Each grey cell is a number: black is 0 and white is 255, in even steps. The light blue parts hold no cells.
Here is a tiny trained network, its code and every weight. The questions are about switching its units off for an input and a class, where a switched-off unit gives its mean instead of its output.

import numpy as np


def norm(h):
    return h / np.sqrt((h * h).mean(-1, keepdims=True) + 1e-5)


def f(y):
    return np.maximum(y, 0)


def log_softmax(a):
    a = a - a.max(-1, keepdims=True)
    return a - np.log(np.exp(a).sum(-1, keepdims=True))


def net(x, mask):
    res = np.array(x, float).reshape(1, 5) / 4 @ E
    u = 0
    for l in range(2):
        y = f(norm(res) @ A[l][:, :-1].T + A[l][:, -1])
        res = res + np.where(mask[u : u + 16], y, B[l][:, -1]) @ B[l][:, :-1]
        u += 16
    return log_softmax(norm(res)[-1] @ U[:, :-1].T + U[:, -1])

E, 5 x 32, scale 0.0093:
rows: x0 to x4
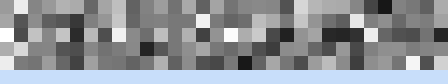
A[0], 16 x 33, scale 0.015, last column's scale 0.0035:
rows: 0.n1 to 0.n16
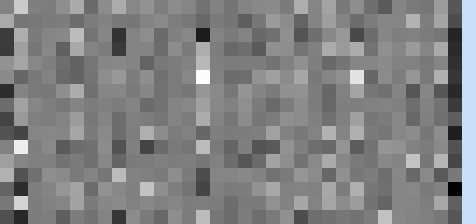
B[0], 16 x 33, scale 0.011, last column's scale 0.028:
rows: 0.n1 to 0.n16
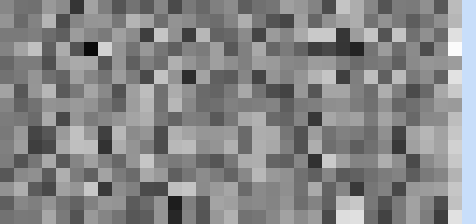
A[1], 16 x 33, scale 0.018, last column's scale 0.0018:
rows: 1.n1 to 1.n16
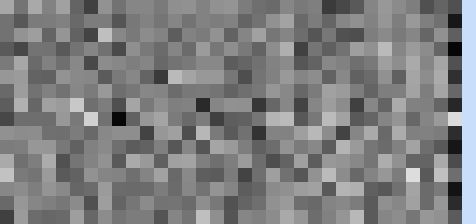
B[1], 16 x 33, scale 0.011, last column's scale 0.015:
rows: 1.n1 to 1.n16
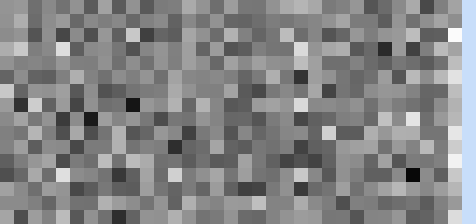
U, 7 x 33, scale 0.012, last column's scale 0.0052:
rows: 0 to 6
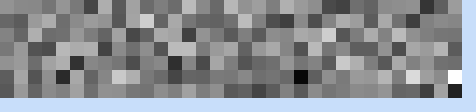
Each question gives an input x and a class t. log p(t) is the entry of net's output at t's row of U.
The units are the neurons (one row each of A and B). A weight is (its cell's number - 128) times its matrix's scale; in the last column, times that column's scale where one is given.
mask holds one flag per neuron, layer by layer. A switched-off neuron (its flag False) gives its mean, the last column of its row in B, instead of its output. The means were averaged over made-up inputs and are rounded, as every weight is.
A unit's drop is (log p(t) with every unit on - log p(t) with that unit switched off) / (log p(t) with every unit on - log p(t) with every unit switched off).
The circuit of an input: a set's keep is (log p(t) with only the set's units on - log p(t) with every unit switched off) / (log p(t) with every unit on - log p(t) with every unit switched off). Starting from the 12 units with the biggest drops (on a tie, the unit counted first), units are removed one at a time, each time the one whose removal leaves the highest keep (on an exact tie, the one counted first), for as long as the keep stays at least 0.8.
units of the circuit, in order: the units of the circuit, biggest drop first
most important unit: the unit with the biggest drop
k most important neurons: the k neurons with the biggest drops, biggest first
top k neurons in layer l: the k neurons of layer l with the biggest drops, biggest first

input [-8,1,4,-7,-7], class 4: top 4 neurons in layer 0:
[0.n16, 0.n11, 0.n12, 0.n2]
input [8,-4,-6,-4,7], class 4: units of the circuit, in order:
[0.n1]
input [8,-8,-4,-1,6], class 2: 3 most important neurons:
[0.n3, 0.n16, 0.n7]
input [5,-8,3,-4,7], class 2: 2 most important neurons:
[0.n3, 0.n7]
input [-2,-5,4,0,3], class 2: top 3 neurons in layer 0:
[0.n4, 0.n12, 0.n7]
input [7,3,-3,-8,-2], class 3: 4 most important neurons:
[0.n14, 0.n10, 0.n16, 1.n6]
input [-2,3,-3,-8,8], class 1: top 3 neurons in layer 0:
[0.n12, 0.n2, 0.n11]
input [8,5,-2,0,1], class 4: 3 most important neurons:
[0.n15, 0.n1, 0.n3]
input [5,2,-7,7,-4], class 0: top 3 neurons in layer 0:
[0.n4, 0.n14, 0.n10]
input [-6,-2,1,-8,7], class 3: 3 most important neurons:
[0.n14, 0.n10, 0.n7]
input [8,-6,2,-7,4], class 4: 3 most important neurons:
[0.n1, 0.n11, 0.n6]
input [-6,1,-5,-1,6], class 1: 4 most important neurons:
[0.n12, 0.n2, 0.n15, 0.n1]
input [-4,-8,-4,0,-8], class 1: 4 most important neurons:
[0.n7, 0.n9, 0.n6, 1.n12]
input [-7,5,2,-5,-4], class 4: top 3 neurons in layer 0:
[0.n16, 0.n3, 0.n11]
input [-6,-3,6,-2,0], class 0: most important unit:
0.n13
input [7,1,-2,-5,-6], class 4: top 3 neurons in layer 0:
[0.n1, 0.n15, 0.n12]
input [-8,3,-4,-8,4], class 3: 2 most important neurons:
[0.n10, 0.n14]
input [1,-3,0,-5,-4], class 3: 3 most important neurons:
[0.n14, 0.n10, 0.n12]
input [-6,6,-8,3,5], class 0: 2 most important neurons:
[0.n4, 0.n3]
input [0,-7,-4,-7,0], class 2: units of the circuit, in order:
[0.n3]
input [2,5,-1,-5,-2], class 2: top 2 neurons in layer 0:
[0.n6, 0.n11]
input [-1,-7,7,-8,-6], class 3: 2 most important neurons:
[0.n4, 0.n6]
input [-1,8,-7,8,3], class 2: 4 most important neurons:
[0.n6, 0.n10, 0.n14, 0.n13]
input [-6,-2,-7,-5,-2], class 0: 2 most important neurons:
[0.n4, 0.n1]
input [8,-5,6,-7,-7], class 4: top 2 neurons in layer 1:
[1.n12, 1.n6]
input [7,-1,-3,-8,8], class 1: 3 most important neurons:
[0.n12, 0.n2, 0.n11]
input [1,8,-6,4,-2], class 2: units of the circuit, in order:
[0.n6]
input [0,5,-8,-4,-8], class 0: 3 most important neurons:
[0.n4, 0.n12, 0.n2]
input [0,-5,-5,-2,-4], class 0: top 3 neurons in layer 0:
[0.n4, 0.n6, 0.n9]
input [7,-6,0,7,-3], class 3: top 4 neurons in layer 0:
[0.n11, 0.n6, 0.n16, 0.n8]
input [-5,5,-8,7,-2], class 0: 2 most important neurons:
[0.n4, 0.n14]
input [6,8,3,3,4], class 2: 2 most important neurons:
[0.n6, 0.n16]
